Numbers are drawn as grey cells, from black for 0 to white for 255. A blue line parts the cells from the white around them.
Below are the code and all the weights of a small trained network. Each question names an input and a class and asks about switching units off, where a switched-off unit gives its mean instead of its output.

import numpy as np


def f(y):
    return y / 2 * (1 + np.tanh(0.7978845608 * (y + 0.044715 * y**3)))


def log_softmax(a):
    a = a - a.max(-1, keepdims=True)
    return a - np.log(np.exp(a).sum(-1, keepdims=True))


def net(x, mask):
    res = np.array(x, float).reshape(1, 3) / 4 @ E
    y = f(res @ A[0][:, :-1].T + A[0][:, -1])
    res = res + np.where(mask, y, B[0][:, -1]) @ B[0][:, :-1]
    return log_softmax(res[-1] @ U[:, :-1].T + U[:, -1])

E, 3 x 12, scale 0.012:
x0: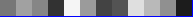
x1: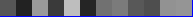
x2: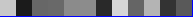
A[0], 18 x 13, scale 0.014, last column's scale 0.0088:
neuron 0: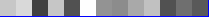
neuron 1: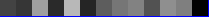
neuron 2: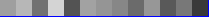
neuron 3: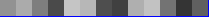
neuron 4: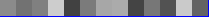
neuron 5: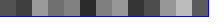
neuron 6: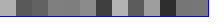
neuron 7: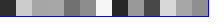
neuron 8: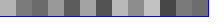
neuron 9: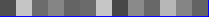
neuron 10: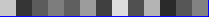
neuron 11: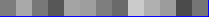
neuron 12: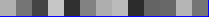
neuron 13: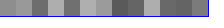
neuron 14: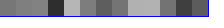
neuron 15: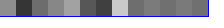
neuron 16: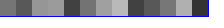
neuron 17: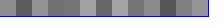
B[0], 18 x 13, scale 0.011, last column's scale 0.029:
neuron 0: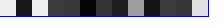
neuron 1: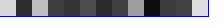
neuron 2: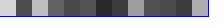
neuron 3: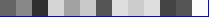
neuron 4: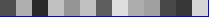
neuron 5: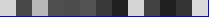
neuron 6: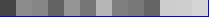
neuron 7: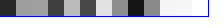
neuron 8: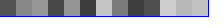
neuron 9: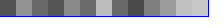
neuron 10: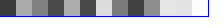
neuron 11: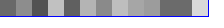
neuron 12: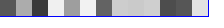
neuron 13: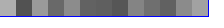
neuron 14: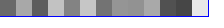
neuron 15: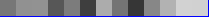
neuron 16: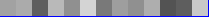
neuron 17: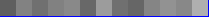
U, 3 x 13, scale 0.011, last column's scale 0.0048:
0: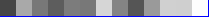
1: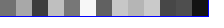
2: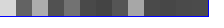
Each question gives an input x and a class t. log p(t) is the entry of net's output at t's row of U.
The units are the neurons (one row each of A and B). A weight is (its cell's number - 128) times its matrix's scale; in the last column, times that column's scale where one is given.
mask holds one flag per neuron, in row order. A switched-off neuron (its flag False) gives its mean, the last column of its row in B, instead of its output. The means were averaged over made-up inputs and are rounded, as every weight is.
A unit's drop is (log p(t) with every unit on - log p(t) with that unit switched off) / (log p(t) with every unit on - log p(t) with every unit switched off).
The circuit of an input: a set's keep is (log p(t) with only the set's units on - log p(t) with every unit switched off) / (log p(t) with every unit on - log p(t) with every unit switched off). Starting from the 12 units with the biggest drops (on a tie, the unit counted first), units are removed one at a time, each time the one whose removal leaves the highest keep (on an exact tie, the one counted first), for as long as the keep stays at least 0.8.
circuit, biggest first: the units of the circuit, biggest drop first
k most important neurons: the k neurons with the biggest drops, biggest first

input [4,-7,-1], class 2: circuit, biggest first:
[neuron 0]
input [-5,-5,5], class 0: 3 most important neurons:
[neuron 10; neuron 8; neuron 3]
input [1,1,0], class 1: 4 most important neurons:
[neuron 0; neuron 7; neuron 10; neuron 1]
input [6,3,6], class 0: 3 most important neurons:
[neuron 10; neuron 15; neuron 12]
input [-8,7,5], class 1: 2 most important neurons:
[neuron 12; neuron 4]
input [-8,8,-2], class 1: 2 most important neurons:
[neuron 12; neuron 4]
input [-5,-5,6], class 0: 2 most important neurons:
[neuron 10; neuron 8]
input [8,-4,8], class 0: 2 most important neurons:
[neuron 10; neuron 8]
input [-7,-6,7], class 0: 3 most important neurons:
[neuron 10; neuron 8; neuron 6]
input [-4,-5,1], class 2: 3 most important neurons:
[neuron 0; neuron 3; neuron 2]
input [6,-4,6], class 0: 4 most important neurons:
[neuron 10; neuron 8; neuron 12; neuron 6]
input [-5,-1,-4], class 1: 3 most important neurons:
[neuron 12; neuron 10; neuron 4]
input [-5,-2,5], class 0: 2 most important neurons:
[neuron 10; neuron 3]
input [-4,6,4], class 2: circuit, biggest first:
[neuron 5]
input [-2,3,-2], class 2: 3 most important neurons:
[neuron 10; neuron 3; neuron 5]
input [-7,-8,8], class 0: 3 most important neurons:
[neuron 10; neuron 8; neuron 6]
